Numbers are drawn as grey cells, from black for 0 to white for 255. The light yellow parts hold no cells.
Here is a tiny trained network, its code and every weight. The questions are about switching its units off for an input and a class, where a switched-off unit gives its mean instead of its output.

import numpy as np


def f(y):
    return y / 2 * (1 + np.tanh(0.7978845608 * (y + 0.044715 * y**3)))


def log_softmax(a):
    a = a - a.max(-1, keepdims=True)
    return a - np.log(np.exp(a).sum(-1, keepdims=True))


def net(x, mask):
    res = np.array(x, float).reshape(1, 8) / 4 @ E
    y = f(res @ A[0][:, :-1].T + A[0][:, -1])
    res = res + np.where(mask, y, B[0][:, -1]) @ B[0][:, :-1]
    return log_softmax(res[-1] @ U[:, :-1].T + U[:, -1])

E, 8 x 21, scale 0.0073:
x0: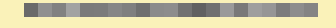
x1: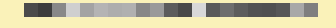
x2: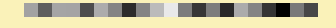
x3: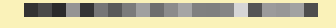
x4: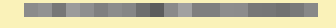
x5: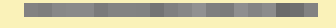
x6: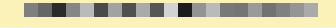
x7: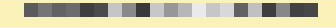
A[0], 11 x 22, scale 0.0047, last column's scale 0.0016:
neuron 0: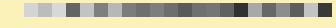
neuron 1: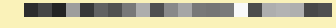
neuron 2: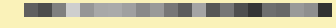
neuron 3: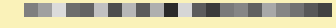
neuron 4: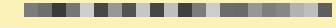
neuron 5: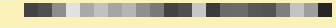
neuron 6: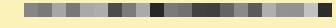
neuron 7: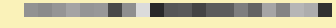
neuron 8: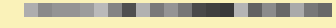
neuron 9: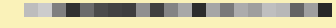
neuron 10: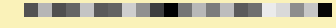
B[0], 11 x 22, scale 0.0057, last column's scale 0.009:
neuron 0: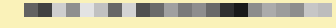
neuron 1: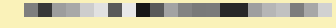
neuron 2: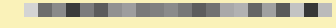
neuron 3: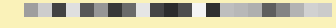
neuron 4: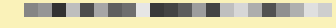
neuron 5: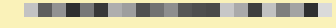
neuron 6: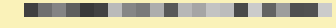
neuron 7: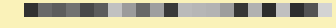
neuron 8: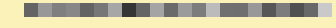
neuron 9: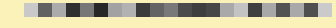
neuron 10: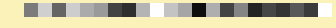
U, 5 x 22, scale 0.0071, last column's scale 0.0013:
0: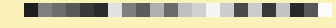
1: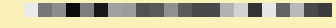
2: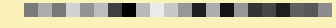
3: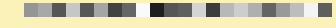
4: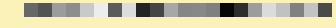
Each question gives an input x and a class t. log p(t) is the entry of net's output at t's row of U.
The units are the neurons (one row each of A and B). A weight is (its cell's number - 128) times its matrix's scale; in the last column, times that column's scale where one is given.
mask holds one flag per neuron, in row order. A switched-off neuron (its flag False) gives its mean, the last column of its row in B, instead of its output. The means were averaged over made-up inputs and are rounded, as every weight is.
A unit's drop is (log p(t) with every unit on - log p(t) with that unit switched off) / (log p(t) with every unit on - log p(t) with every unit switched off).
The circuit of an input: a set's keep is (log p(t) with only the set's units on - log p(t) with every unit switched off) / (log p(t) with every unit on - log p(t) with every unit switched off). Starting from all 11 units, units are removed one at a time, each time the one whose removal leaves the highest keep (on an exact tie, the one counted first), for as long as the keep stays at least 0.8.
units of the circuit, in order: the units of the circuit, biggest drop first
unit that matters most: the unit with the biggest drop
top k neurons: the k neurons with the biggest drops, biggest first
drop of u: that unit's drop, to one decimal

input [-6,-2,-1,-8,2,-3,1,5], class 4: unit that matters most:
neuron 0
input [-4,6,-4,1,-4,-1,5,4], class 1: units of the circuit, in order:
[neuron 5; neuron 7]
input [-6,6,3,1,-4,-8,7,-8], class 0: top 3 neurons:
[neuron 7; neuron 6; neuron 8]
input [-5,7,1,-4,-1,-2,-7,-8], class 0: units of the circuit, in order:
[neuron 7; neuron 6]
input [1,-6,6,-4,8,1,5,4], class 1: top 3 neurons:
[neuron 10; neuron 9; neuron 7]
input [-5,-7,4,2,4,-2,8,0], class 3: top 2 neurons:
[neuron 4; neuron 5]
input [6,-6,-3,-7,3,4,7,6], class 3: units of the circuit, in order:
[neuron 4; neuron 7]
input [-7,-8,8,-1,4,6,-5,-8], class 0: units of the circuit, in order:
[neuron 6; neuron 7; neuron 10]
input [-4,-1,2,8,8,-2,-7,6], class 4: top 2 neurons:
[neuron 1; neuron 4]
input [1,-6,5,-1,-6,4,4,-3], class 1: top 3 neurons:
[neuron 9; neuron 10; neuron 3]
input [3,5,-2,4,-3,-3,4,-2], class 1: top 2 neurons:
[neuron 5; neuron 3]
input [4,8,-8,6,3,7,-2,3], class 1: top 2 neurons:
[neuron 5; neuron 2]
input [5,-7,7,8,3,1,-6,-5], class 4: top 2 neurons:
[neuron 1; neuron 10]
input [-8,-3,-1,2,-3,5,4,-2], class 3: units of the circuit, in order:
[neuron 4]
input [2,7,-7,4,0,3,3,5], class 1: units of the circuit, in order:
[neuron 5; neuron 7]
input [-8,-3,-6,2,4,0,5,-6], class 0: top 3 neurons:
[neuron 7; neuron 6; neuron 3]
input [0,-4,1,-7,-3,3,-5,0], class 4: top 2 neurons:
[neuron 0; neuron 4]
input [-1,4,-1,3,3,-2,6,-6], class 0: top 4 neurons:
[neuron 7; neuron 6; neuron 3; neuron 8]
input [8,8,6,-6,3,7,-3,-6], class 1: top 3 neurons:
[neuron 5; neuron 2; neuron 10]
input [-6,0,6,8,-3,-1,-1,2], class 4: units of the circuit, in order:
[neuron 1]
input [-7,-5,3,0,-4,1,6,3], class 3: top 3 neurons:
[neuron 4; neuron 10; neuron 5]
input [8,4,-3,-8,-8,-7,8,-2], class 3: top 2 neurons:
[neuron 4; neuron 1]
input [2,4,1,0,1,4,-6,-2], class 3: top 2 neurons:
[neuron 3; neuron 9]
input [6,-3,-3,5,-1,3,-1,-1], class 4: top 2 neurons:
[neuron 1; neuron 5]
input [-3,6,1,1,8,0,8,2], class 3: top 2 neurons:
[neuron 4; neuron 9]
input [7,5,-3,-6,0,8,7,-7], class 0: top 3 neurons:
[neuron 7; neuron 6; neuron 3]
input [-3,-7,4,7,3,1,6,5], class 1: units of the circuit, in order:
[neuron 9]
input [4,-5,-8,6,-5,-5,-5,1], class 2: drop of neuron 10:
1.1
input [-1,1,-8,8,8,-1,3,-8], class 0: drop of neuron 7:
1.0
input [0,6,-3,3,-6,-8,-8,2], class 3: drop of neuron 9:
0.2
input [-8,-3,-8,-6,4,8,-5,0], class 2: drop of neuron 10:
1.2
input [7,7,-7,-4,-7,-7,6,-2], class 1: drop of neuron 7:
0.0
